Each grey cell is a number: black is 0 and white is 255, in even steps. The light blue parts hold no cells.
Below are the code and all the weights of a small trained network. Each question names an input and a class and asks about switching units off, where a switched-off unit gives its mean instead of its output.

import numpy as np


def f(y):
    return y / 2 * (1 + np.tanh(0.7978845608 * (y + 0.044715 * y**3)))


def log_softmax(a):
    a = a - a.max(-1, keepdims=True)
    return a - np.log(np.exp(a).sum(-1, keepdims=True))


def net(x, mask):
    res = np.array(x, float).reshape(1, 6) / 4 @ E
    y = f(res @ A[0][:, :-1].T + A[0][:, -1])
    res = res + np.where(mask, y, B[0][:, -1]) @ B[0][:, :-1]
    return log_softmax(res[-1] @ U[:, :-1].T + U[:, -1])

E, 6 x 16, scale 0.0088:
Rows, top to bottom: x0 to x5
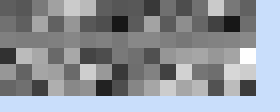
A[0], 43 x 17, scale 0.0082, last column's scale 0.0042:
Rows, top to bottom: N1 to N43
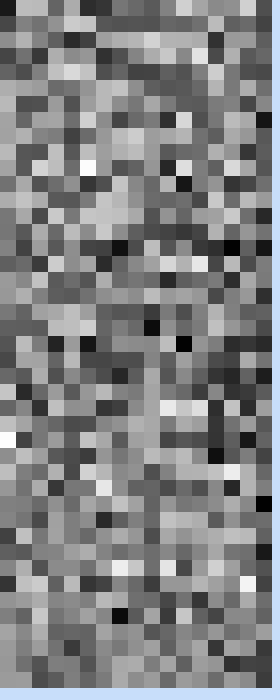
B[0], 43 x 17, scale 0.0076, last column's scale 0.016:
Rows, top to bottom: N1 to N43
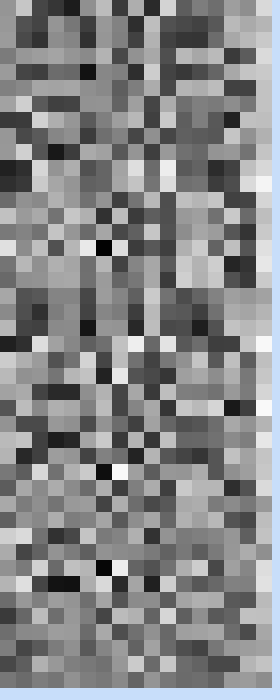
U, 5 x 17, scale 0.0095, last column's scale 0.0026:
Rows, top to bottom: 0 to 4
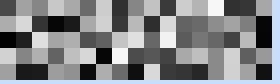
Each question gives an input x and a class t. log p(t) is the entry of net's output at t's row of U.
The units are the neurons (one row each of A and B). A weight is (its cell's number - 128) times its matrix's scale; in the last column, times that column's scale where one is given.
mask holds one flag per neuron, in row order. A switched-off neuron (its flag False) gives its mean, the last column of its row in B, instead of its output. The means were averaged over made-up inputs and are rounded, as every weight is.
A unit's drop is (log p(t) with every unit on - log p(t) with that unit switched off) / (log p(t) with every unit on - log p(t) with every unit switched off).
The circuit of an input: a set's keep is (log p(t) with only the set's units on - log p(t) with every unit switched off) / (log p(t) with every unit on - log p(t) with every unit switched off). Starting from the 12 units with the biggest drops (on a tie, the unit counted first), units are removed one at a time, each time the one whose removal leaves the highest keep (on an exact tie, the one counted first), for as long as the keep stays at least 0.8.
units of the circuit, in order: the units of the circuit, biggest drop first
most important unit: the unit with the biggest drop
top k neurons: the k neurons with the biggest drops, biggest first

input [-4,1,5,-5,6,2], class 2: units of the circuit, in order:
N11
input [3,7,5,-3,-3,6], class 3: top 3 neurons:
N16, N24, N31
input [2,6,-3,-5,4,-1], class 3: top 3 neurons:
N16, N24, N37
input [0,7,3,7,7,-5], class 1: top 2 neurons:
N37, N1
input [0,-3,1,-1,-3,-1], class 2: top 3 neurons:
N16, N24, N23
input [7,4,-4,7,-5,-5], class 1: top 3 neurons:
N37, N1, N23
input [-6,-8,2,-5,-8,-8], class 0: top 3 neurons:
N13, N6, N31
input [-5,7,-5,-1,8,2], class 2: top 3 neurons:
N11, N8, N39
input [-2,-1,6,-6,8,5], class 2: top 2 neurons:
N11, N8
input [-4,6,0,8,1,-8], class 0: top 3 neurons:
N18, N31, N13
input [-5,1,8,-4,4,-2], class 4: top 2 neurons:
N37, N22
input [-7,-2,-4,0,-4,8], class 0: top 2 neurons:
N26, N17
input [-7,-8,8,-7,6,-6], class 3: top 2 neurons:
N30, N14
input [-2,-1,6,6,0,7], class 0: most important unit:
N26
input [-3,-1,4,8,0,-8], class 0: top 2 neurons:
N13, N31
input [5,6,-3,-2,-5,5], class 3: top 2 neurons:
N16, N24
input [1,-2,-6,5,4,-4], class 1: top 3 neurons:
N37, N1, N26
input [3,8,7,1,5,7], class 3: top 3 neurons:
N16, N24, N23
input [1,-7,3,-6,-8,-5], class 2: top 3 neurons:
N12, N22, N42
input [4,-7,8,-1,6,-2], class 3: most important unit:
N14
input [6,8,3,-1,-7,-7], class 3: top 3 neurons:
N16, N24, N23
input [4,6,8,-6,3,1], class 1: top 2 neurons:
N28, N25
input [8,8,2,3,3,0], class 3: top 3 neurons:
N16, N23, N24
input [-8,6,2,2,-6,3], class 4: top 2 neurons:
N29, N3
